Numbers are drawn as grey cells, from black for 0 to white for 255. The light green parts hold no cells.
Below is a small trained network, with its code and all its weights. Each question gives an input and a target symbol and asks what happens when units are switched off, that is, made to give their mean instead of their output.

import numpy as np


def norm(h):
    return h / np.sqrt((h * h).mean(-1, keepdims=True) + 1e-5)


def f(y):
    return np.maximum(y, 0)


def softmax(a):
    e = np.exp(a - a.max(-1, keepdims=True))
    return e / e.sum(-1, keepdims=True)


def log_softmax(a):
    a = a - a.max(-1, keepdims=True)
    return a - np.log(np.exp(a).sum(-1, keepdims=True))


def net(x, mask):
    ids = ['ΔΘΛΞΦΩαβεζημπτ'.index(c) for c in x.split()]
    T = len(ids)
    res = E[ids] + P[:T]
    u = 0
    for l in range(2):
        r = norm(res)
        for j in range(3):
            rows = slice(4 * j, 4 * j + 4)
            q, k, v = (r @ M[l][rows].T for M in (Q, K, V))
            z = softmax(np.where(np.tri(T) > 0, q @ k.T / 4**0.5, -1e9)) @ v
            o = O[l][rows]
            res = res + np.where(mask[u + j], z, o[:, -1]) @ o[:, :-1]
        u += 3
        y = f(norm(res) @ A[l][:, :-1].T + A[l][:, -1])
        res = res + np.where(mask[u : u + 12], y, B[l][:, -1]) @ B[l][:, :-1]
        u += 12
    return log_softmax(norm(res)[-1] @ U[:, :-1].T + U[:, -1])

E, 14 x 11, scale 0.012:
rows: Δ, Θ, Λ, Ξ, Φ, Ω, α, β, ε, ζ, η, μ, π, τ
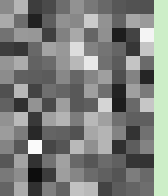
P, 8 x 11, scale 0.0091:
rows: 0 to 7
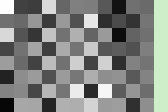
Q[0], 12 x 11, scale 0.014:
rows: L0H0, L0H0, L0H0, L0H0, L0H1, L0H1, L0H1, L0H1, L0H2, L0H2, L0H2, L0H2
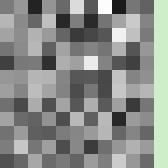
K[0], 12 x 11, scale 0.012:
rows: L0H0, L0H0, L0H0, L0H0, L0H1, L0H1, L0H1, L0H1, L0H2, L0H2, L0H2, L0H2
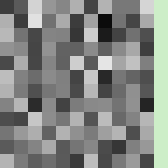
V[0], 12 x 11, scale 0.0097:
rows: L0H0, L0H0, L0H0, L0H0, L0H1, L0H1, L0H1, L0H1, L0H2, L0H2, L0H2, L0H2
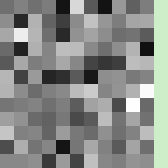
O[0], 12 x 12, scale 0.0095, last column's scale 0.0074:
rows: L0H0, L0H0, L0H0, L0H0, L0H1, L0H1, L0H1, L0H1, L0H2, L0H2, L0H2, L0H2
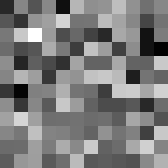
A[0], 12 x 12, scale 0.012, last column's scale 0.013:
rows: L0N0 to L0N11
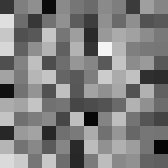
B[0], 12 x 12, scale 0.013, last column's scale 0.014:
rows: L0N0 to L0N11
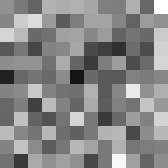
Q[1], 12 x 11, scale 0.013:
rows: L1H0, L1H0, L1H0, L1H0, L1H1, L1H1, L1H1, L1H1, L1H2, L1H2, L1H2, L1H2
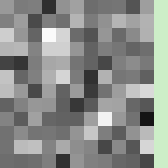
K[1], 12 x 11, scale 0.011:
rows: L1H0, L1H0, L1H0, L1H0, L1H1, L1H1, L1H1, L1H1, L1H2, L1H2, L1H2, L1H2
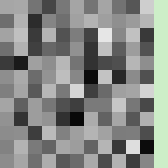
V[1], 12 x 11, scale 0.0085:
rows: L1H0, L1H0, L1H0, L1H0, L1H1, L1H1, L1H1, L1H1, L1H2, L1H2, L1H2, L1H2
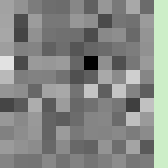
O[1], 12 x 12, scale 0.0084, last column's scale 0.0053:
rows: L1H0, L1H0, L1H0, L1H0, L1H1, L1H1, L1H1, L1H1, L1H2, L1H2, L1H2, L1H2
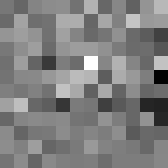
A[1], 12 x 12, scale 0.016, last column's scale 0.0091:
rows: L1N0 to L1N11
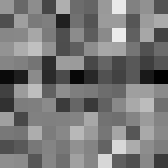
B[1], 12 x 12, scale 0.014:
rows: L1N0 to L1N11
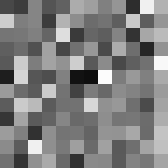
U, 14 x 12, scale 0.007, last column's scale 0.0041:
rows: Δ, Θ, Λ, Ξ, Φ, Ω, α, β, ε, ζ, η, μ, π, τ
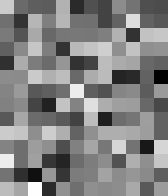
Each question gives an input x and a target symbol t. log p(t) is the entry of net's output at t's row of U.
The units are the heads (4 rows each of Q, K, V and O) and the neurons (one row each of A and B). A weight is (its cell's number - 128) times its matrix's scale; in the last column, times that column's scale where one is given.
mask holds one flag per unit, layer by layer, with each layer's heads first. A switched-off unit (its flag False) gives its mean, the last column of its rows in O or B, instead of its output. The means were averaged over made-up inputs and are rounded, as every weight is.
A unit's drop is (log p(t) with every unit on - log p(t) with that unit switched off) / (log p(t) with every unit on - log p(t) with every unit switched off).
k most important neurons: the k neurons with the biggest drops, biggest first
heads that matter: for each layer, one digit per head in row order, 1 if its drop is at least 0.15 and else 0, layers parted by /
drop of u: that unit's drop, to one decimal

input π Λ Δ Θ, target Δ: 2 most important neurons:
(L1N1, L1N2)
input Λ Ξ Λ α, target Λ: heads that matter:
000 / 000
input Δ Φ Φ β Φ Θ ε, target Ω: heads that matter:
100 / 000
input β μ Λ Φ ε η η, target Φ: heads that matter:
100 / 000
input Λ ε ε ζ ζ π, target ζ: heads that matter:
010 / 000
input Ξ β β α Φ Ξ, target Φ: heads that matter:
110 / 000
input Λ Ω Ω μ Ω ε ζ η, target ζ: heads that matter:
010 / 000
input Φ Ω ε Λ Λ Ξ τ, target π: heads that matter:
100 / 000
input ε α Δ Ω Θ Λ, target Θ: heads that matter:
110 / 000
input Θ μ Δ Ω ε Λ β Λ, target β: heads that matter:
110 / 000
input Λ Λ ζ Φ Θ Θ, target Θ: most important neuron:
(L0N6)
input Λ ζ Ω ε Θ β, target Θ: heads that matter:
010 / 000
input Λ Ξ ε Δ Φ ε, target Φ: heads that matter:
110 / 000
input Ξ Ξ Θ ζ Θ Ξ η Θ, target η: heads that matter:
100 / 000
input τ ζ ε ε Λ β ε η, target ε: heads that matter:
110 / 000
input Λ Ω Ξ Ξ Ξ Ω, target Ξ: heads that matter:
100 / 000
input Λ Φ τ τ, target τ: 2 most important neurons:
(L1N7, L1N1)
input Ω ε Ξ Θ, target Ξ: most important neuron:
(L1N7)
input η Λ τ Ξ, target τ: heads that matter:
110 / 000
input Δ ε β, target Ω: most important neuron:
(L0N1)
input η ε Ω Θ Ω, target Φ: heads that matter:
100 / 000
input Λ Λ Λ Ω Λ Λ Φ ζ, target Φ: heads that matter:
110 / 000
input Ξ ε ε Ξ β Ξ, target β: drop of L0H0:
0.7
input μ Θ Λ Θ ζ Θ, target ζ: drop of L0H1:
0.9
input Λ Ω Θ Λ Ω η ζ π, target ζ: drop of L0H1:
0.8
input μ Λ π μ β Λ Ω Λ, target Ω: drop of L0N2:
0.0
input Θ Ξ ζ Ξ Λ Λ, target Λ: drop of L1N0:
0.2
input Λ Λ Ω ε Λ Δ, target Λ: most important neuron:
(L1N0)
